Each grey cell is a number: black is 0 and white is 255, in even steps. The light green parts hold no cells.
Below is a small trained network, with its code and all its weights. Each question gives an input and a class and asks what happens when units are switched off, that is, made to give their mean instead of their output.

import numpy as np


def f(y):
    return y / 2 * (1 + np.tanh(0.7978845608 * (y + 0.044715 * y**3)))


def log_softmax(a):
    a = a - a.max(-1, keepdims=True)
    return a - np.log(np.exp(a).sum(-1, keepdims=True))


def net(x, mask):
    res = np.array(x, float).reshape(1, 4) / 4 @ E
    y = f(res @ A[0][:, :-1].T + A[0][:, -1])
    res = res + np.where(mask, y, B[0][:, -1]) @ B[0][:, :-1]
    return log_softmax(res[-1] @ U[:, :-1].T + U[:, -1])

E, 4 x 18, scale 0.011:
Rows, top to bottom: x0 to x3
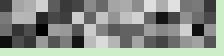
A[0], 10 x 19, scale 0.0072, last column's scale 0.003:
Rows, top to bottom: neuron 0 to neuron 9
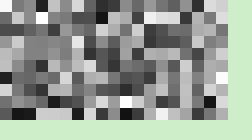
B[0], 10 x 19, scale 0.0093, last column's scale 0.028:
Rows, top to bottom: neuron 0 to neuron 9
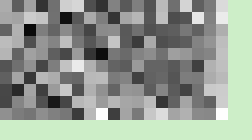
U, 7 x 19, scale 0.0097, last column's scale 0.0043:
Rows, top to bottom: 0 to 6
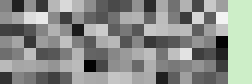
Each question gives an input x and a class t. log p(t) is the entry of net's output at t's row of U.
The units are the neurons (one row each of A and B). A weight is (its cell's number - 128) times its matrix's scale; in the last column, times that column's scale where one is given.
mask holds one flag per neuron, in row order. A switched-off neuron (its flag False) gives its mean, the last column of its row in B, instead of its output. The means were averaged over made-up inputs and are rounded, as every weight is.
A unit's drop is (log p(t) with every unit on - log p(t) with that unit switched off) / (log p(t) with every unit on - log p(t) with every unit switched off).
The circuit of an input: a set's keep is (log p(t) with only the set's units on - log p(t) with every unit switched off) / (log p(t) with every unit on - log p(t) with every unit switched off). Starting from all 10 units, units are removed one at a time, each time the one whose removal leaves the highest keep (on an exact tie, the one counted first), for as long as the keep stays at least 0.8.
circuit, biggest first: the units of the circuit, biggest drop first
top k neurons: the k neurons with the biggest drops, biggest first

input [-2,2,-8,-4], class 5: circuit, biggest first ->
neuron 3
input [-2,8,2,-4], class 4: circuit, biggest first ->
neuron 7; neuron 8; neuron 0
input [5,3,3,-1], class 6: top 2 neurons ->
neuron 0; neuron 8
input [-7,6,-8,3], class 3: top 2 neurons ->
neuron 3; neuron 2
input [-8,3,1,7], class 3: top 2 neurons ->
neuron 2; neuron 6
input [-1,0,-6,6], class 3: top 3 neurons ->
neuron 2; neuron 9; neuron 3
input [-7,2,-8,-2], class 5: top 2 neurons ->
neuron 6; neuron 7
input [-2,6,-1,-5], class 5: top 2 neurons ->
neuron 3; neuron 7
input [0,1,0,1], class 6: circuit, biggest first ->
neuron 9; neuron 0
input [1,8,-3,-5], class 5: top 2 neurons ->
neuron 3; neuron 9
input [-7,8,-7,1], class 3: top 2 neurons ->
neuron 3; neuron 2
